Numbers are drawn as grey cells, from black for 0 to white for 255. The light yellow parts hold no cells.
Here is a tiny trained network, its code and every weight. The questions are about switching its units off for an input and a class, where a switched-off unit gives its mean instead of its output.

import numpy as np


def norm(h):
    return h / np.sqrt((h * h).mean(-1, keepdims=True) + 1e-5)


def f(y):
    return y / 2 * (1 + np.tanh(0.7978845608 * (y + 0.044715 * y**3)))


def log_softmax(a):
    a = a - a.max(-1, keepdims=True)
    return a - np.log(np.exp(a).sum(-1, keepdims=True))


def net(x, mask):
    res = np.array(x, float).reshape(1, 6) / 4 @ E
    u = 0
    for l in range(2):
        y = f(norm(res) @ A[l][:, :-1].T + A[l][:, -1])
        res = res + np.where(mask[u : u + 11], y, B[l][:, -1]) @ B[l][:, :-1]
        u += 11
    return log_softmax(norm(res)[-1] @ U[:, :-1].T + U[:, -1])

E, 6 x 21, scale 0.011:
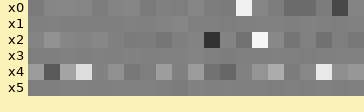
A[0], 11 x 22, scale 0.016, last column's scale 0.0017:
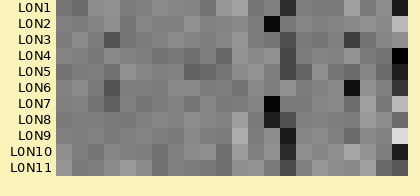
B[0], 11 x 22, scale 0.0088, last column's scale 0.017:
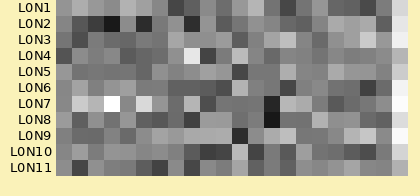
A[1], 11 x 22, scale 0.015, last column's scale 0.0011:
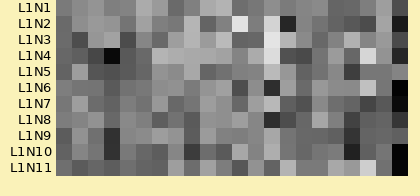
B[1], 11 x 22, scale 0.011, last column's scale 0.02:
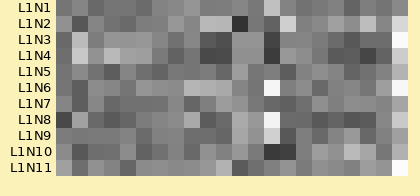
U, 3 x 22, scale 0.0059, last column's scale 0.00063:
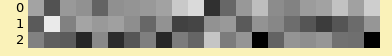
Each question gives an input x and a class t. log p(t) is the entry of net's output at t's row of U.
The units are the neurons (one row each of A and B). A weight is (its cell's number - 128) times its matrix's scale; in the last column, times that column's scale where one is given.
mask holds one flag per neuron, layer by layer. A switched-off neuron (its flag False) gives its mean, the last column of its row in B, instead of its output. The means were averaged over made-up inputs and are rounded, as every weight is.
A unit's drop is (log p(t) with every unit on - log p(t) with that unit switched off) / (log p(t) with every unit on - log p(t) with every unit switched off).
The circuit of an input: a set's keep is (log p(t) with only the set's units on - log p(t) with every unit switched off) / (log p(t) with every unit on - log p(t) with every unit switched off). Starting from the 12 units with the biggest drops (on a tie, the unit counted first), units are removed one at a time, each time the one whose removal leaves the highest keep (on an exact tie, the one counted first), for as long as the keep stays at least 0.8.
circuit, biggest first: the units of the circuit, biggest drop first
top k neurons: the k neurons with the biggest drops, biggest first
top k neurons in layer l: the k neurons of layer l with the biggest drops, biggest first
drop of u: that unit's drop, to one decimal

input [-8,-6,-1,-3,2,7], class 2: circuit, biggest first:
(L0N2)
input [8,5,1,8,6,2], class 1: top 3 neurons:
(L0N6; L1N3; L0N10)
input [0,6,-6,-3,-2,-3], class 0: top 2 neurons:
(L0N9; L0N8)
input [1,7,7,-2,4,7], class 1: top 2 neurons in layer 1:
(L1N3; L1N2)
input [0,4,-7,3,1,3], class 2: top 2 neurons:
(L0N10; L0N1)
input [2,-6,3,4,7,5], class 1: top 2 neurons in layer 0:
(L0N2; L0N8)
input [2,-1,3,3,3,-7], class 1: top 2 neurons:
(L0N6; L0N8)
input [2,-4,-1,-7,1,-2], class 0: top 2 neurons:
(L1N2; L0N2)
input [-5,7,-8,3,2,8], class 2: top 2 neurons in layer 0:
(L0N10; L0N1)
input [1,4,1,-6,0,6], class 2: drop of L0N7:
1.0
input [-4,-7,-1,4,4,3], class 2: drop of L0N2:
0.2
